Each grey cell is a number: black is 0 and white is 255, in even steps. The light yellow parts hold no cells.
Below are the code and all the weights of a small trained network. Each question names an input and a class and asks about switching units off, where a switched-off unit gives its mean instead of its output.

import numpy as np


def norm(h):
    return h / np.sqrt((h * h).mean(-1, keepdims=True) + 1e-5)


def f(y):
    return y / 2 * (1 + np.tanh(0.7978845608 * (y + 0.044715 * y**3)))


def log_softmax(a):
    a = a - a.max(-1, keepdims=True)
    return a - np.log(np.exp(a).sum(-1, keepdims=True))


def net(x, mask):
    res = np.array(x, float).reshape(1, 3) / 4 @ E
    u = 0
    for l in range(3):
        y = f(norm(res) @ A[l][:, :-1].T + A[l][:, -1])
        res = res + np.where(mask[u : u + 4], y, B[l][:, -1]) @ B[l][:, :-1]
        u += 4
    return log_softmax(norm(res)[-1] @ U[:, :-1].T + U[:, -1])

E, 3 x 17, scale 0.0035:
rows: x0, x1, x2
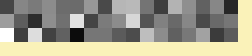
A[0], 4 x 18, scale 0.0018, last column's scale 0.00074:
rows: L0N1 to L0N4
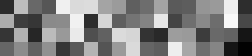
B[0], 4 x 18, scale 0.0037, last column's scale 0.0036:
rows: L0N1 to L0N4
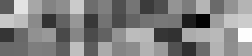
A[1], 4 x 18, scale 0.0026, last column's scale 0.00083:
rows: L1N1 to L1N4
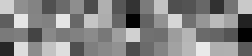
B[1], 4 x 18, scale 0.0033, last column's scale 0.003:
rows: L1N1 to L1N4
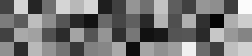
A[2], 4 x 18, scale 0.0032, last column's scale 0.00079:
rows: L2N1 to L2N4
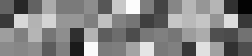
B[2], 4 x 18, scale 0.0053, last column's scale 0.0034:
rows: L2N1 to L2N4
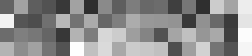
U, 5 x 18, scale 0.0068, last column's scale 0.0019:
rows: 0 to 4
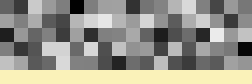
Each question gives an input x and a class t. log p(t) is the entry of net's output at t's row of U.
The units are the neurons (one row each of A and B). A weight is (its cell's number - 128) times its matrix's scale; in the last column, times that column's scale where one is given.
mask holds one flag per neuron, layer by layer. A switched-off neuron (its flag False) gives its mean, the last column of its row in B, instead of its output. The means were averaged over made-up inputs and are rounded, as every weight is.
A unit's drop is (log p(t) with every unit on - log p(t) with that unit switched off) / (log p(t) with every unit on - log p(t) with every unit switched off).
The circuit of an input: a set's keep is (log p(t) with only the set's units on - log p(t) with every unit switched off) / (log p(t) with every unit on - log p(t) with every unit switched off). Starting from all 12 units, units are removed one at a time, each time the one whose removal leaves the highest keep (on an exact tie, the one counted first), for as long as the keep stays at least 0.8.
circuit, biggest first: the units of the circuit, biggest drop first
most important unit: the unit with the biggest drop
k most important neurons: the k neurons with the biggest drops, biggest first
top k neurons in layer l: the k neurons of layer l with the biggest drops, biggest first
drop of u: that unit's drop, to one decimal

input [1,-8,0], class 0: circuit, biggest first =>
[L1N2]
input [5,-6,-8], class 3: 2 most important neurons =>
[L2N2; L1N4]
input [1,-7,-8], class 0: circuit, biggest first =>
[L1N4; L1N2]
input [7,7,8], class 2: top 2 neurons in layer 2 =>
[L2N1; L2N2]
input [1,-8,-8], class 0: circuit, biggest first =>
[L1N4; L1N2]
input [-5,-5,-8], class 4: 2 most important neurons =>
[L2N2; L0N1]
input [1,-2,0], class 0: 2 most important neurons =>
[L0N3; L1N2]
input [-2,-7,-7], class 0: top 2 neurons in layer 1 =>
[L1N4; L1N2]
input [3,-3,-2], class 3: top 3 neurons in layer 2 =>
[L2N2; L2N4; L2N3]
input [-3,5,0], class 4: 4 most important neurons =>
[L2N3; L2N1; L0N2; L1N1]
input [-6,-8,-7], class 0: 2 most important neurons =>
[L1N4; L1N2]
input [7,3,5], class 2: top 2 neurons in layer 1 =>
[L1N3; L1N1]
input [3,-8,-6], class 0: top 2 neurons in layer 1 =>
[L1N4; L1N2]
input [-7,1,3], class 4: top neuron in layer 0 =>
[L0N2]
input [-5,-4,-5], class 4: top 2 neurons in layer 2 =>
[L2N2; L2N3]
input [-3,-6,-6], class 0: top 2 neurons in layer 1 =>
[L1N4; L1N2]
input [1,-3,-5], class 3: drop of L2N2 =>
0.6
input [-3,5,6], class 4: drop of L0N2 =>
0.3
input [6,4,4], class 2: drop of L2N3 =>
0.0
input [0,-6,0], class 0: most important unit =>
L1N2
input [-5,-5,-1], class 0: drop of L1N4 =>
0.1
